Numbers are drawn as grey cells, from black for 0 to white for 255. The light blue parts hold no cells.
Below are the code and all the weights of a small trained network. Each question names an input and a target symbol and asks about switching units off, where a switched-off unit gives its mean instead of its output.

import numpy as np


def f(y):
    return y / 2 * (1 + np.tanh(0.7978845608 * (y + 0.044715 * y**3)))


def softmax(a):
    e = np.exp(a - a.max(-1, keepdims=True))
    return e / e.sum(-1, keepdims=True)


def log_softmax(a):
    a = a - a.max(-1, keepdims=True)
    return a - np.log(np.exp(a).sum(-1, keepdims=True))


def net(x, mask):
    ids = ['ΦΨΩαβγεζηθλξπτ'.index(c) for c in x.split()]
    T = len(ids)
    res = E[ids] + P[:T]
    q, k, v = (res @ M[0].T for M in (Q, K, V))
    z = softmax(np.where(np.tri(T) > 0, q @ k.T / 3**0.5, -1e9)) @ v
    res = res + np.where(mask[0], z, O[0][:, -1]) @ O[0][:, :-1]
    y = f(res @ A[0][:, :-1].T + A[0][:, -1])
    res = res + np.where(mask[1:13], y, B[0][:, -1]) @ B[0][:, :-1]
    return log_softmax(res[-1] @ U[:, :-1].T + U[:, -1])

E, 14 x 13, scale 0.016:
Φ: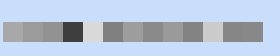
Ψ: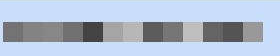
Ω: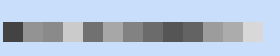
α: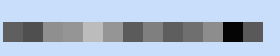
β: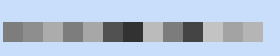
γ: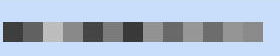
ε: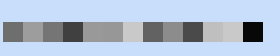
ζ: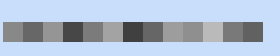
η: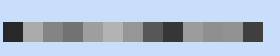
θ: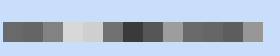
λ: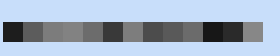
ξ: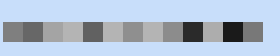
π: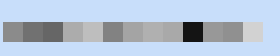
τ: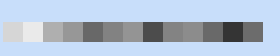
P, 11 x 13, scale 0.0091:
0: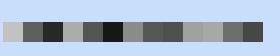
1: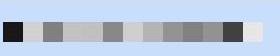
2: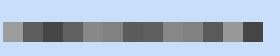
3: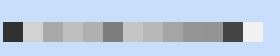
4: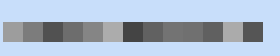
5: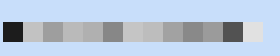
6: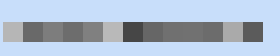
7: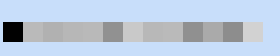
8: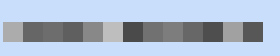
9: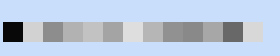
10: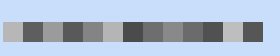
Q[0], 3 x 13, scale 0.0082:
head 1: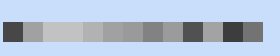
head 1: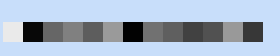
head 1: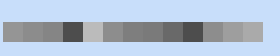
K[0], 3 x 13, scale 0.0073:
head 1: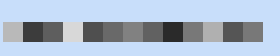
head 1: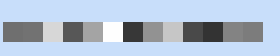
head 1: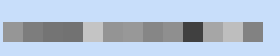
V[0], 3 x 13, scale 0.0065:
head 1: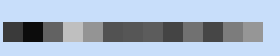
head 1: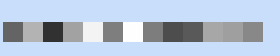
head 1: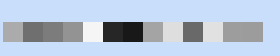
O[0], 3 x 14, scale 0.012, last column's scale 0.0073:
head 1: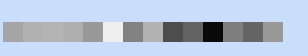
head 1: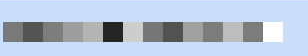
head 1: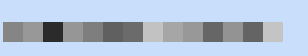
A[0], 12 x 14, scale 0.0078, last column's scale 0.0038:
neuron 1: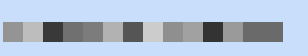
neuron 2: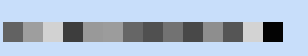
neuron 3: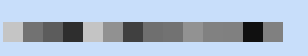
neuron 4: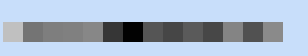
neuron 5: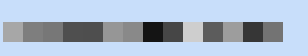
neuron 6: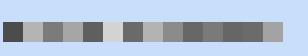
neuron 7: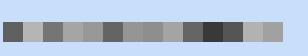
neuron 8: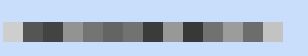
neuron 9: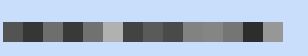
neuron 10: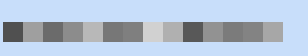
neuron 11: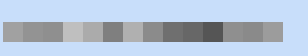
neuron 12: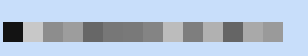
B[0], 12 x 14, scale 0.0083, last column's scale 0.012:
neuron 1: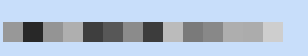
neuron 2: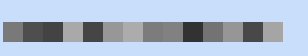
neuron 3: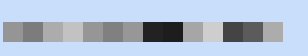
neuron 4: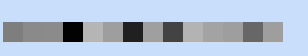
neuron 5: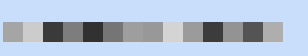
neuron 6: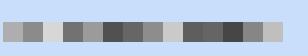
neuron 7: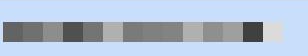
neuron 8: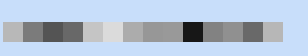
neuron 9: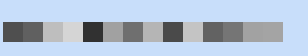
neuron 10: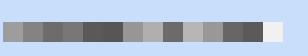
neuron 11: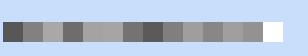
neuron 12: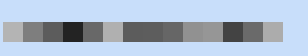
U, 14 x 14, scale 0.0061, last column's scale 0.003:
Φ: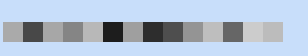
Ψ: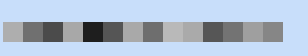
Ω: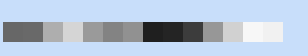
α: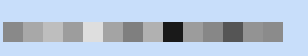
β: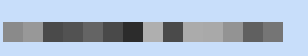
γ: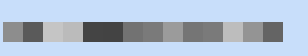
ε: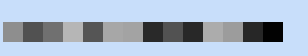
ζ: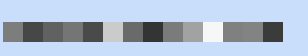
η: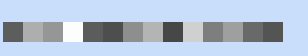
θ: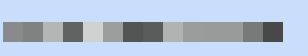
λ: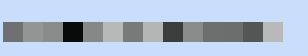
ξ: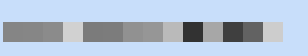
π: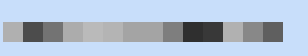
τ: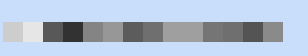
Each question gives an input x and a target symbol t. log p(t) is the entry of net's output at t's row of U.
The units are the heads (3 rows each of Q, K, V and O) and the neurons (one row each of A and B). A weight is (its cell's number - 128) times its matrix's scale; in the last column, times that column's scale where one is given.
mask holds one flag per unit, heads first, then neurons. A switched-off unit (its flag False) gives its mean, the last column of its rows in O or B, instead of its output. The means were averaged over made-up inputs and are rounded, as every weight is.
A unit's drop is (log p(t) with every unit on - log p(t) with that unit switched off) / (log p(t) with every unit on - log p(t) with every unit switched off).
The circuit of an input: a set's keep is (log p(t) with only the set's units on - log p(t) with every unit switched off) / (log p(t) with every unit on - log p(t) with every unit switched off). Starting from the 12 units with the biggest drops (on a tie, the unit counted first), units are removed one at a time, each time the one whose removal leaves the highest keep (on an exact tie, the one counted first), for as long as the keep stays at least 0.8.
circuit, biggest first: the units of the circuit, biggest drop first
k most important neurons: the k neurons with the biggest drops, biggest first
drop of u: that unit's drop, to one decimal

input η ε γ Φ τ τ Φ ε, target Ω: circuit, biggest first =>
head 1; neuron 10
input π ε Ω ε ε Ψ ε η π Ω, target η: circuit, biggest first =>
head 1
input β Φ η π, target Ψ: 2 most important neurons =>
neuron 1; neuron 10
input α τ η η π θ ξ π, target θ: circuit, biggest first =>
head 1; neuron 11; neuron 7; neuron 6
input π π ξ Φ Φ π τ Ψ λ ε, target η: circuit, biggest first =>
head 1; neuron 8
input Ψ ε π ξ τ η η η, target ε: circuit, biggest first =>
head 1; neuron 2
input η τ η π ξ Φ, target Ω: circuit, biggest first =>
head 1; neuron 2; neuron 10
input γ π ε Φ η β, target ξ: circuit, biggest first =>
head 1; neuron 6; neuron 2
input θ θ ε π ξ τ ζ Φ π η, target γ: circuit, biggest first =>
head 1; neuron 1; neuron 6
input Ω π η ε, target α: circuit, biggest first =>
head 1; neuron 1
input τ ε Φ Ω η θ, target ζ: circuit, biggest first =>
head 1; neuron 12
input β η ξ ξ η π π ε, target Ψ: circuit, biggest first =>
head 1; neuron 1
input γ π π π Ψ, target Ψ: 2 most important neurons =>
neuron 5; neuron 4
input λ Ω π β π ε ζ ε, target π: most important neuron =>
neuron 2
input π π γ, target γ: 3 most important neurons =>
neuron 1; neuron 6; neuron 9
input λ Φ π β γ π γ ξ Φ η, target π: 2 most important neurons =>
neuron 2; neuron 6
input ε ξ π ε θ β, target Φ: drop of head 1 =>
1.5
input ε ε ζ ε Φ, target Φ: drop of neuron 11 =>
0.0
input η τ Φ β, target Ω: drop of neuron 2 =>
0.1
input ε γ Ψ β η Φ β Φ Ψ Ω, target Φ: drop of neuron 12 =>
0.2
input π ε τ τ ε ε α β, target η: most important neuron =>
neuron 10
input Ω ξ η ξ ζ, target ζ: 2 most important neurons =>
neuron 3; neuron 9
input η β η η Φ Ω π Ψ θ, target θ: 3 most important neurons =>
neuron 4; neuron 1; neuron 6
